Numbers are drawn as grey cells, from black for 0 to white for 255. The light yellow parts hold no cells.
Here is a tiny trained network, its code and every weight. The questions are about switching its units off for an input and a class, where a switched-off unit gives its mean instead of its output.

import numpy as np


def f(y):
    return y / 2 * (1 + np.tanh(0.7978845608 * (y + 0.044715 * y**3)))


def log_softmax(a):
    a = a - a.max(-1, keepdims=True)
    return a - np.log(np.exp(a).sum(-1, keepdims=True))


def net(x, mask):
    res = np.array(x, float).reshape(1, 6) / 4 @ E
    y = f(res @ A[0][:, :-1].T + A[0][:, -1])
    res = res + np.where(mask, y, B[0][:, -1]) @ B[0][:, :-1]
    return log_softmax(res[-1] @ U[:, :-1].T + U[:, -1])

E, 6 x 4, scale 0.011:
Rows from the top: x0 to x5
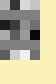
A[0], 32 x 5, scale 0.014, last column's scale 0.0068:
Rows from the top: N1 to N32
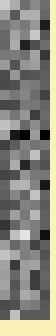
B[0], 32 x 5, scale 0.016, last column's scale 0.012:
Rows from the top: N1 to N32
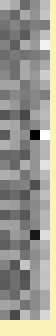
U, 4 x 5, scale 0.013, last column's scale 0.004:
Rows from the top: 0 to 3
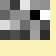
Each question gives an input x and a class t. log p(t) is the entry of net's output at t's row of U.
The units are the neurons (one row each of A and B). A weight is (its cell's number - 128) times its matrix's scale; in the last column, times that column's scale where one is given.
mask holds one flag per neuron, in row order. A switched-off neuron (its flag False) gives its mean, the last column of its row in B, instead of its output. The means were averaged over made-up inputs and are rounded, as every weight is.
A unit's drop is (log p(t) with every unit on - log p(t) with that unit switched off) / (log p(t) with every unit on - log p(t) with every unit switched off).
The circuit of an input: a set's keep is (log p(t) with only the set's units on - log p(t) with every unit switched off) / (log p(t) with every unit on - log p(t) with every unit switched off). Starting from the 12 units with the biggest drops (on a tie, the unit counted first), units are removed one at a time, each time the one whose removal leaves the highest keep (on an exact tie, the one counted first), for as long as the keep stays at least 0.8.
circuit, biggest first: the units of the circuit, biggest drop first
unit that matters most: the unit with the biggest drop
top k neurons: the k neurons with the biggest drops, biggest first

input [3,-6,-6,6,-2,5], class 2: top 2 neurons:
N14, N1
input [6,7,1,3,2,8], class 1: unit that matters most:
N24
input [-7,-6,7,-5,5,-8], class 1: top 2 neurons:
N14, N27
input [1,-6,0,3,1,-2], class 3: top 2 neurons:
N24, N14
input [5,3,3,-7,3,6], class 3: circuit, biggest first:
N4, N22
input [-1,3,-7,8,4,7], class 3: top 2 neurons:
N12, N14
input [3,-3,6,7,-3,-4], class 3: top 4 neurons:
N29, N28, N12, N25
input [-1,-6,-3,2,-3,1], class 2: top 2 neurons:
N14, N24
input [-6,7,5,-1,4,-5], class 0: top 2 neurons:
N5, N17
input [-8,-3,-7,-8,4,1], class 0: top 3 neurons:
N32, N17, N5
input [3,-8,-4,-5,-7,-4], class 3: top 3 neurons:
N24, N20, N16
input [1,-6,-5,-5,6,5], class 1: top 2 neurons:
N24, N19
